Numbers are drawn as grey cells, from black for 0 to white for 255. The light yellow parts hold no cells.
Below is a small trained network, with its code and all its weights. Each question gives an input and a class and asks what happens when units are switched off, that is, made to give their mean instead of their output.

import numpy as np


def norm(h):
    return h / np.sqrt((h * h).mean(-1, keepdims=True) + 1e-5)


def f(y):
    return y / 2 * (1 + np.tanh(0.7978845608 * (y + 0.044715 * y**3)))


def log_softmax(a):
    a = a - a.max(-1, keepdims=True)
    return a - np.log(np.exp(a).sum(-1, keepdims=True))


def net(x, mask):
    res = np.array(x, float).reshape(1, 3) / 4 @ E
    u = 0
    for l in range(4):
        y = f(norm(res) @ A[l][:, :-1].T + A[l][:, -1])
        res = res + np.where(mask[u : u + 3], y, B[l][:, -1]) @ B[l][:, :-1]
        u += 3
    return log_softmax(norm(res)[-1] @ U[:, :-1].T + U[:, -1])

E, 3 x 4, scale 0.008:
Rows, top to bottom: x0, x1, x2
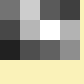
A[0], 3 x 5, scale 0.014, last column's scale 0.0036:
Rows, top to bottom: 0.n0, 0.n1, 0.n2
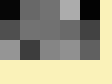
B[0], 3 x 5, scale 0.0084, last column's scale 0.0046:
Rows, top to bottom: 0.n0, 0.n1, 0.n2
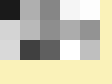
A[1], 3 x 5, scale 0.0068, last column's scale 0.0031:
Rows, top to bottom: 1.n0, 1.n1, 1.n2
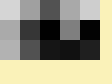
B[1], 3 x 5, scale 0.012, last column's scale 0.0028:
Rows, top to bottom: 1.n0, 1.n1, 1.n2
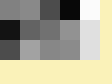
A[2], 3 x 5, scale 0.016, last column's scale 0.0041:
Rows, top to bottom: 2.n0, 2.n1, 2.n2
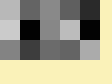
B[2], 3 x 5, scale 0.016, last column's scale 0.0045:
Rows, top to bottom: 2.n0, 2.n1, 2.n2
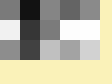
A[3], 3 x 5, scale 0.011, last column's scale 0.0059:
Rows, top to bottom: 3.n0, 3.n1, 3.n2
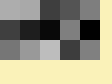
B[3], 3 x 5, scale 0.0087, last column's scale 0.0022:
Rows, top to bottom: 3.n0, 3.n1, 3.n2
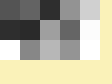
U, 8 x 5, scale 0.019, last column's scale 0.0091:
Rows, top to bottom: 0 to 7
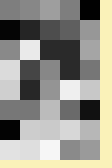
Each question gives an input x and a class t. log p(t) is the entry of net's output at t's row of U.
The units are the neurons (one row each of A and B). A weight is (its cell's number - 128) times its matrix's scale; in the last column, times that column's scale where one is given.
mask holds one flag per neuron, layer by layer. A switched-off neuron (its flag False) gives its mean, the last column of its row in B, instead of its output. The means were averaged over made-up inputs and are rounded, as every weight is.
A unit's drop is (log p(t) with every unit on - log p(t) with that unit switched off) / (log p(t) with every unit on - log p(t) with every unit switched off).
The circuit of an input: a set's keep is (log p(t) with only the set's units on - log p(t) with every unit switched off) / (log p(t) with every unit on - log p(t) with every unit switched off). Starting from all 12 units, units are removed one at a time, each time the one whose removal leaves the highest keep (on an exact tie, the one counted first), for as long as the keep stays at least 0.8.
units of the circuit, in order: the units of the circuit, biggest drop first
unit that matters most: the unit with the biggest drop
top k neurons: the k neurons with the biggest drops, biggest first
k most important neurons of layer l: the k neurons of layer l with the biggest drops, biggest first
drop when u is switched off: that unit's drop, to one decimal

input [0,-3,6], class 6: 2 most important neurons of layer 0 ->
[0.n0, 0.n1]
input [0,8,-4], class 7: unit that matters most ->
0.n0
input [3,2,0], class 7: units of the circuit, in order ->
[0.n0, 2.n1, 3.n2]
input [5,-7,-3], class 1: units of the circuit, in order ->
[1.n1, 3.n1]
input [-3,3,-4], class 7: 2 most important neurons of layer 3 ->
[3.n0, 3.n1]
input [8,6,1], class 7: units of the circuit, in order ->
[3.n2, 0.n0, 1.n1, 2.n1]
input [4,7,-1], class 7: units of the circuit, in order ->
[0.n0, 3.n2, 2.n1]
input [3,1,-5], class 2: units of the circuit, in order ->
[2.n2, 2.n1]
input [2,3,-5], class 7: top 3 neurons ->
[0.n2, 3.n2, 2.n1]
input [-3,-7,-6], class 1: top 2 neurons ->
[1.n0, 2.n1]
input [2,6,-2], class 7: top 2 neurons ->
[0.n0, 3.n2]
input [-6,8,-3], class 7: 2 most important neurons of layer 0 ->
[0.n0, 0.n2]
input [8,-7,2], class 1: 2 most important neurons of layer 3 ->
[3.n1, 3.n0]
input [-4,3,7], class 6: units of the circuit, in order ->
[0.n0]
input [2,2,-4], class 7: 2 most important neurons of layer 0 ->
[0.n2, 0.n1]
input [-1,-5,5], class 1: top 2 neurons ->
[1.n1, 2.n1]
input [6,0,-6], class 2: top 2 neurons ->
[2.n2, 3.n0]
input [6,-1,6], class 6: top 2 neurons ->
[0.n0, 1.n0]
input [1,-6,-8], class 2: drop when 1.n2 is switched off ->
0.5
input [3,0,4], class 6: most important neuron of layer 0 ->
[0.n0]
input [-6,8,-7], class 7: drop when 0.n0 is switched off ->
0.2
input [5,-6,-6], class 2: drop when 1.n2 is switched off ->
0.2
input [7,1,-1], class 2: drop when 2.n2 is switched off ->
0.1
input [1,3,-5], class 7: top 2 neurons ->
[0.n2, 2.n1]
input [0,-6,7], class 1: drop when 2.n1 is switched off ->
0.2
